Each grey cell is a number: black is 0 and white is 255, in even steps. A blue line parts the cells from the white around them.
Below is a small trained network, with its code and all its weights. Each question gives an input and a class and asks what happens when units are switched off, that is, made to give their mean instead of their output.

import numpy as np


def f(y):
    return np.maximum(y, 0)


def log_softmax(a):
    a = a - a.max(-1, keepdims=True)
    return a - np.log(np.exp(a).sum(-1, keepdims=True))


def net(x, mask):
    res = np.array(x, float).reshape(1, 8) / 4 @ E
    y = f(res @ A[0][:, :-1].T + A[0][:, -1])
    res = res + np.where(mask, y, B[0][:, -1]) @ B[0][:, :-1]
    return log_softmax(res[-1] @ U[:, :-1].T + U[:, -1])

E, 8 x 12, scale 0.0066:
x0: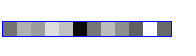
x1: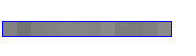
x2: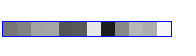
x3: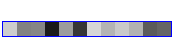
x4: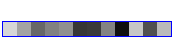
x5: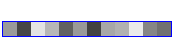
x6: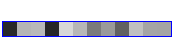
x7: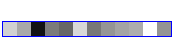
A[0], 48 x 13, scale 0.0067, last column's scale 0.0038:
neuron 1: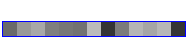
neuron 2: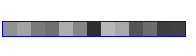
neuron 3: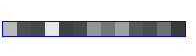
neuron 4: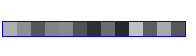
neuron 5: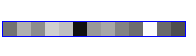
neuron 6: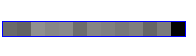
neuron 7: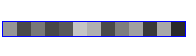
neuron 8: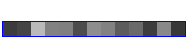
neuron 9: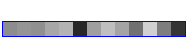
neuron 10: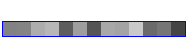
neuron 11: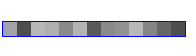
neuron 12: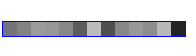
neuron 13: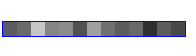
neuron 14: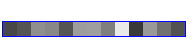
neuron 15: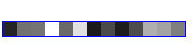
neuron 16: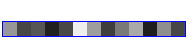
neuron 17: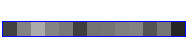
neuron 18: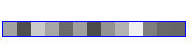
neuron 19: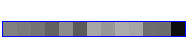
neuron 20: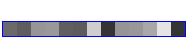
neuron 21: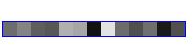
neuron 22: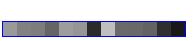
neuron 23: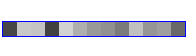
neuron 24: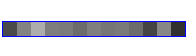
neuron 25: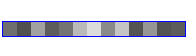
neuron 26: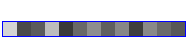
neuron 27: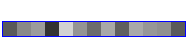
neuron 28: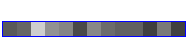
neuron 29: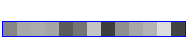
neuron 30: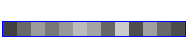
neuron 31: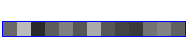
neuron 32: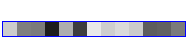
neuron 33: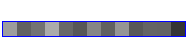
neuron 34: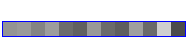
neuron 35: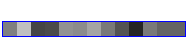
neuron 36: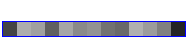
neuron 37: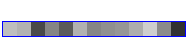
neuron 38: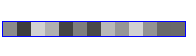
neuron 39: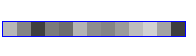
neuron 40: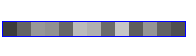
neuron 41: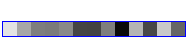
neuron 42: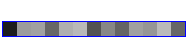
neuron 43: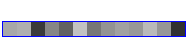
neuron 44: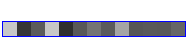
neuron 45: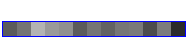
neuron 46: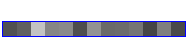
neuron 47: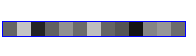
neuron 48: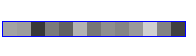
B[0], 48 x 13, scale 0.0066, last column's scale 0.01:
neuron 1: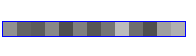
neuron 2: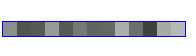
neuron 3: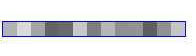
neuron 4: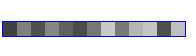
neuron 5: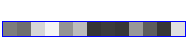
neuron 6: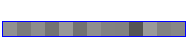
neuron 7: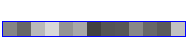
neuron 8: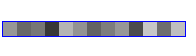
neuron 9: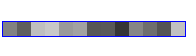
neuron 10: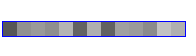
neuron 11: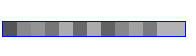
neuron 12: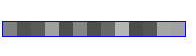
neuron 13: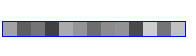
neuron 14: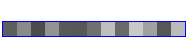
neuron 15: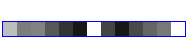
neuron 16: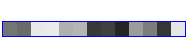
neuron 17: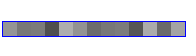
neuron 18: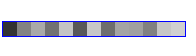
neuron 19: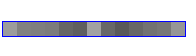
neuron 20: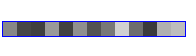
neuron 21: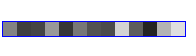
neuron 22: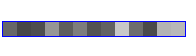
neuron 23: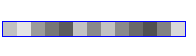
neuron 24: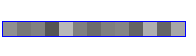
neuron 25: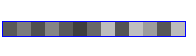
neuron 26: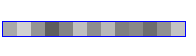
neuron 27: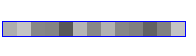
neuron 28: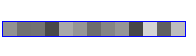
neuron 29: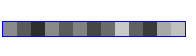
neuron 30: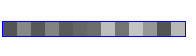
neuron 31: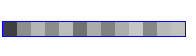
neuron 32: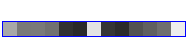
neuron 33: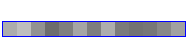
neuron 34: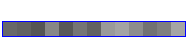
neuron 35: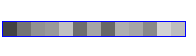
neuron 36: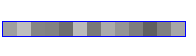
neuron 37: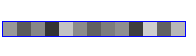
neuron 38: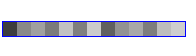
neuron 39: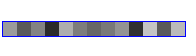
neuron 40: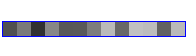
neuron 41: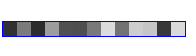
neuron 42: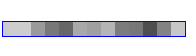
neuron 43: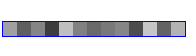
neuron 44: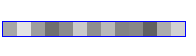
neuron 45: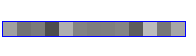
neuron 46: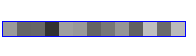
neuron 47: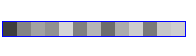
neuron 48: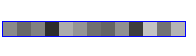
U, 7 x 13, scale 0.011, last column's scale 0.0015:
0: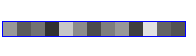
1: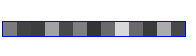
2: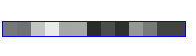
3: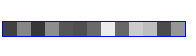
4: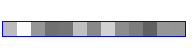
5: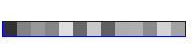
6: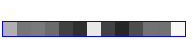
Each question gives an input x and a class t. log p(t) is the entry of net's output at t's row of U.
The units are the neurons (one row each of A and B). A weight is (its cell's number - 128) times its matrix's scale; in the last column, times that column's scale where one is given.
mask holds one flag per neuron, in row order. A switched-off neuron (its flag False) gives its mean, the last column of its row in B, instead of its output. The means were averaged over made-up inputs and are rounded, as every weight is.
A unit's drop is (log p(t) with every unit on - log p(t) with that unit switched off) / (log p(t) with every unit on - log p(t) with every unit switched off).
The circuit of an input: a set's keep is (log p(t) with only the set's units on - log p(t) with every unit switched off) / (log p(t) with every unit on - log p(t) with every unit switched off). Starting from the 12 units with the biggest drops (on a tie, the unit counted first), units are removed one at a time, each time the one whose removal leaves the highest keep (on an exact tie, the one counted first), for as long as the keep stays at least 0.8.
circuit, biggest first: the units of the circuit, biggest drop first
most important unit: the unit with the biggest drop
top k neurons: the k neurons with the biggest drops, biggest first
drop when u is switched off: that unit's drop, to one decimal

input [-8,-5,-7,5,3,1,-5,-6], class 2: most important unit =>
neuron 16
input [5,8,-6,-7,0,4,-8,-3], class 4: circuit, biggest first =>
neuron 44; neuron 3
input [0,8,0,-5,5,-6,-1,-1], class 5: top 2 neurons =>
neuron 47; neuron 31
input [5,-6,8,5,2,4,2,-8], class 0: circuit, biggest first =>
neuron 28; neuron 46
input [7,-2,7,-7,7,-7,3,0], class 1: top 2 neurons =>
neuron 29; neuron 20
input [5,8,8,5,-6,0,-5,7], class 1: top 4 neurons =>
neuron 20; neuron 29; neuron 12; neuron 1
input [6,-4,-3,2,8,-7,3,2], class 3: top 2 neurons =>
neuron 41; neuron 4
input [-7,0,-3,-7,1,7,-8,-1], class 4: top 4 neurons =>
neuron 44; neuron 3; neuron 26; neuron 5
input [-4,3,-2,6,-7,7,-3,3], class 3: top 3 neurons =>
neuron 25; neuron 14; neuron 40
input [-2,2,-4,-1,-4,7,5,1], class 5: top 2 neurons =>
neuron 18; neuron 38
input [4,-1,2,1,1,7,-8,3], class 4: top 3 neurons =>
neuron 3; neuron 44; neuron 26
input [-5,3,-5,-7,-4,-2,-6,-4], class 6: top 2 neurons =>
neuron 15; neuron 23
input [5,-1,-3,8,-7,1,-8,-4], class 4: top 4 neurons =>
neuron 44; neuron 3; neuron 15; neuron 26
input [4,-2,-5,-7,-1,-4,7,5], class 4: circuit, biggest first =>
neuron 42
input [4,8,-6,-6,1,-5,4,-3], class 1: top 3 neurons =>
neuron 21; neuron 32; neuron 22
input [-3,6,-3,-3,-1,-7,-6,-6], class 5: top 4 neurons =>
neuron 47; neuron 31; neuron 35; neuron 23
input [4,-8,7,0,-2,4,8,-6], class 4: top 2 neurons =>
neuron 23; neuron 42
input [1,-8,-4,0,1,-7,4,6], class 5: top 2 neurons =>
neuron 47; neuron 35
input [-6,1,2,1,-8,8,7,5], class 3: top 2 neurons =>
neuron 25; neuron 40
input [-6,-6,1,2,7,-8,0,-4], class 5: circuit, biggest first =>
neuron 31
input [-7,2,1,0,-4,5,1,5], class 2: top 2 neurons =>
neuron 16; neuron 7
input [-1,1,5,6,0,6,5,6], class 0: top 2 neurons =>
neuron 39; neuron 15
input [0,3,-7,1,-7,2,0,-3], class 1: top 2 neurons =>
neuron 21; neuron 2
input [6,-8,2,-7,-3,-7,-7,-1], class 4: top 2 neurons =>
neuron 3; neuron 26
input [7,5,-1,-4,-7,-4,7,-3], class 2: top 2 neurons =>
neuron 5; neuron 9
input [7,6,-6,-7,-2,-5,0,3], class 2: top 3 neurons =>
neuron 5; neuron 32; neuron 9
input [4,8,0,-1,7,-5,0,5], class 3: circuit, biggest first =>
neuron 41
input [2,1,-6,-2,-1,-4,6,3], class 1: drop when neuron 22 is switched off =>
0.2
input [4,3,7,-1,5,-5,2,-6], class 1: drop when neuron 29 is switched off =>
0.2
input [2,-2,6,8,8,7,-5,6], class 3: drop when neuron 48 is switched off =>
-0.1
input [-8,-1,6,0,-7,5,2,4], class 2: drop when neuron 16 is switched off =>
1.8
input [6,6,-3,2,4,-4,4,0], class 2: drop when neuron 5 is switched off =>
0.4
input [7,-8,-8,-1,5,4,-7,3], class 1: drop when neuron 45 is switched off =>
0.0
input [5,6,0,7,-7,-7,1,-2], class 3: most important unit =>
neuron 25
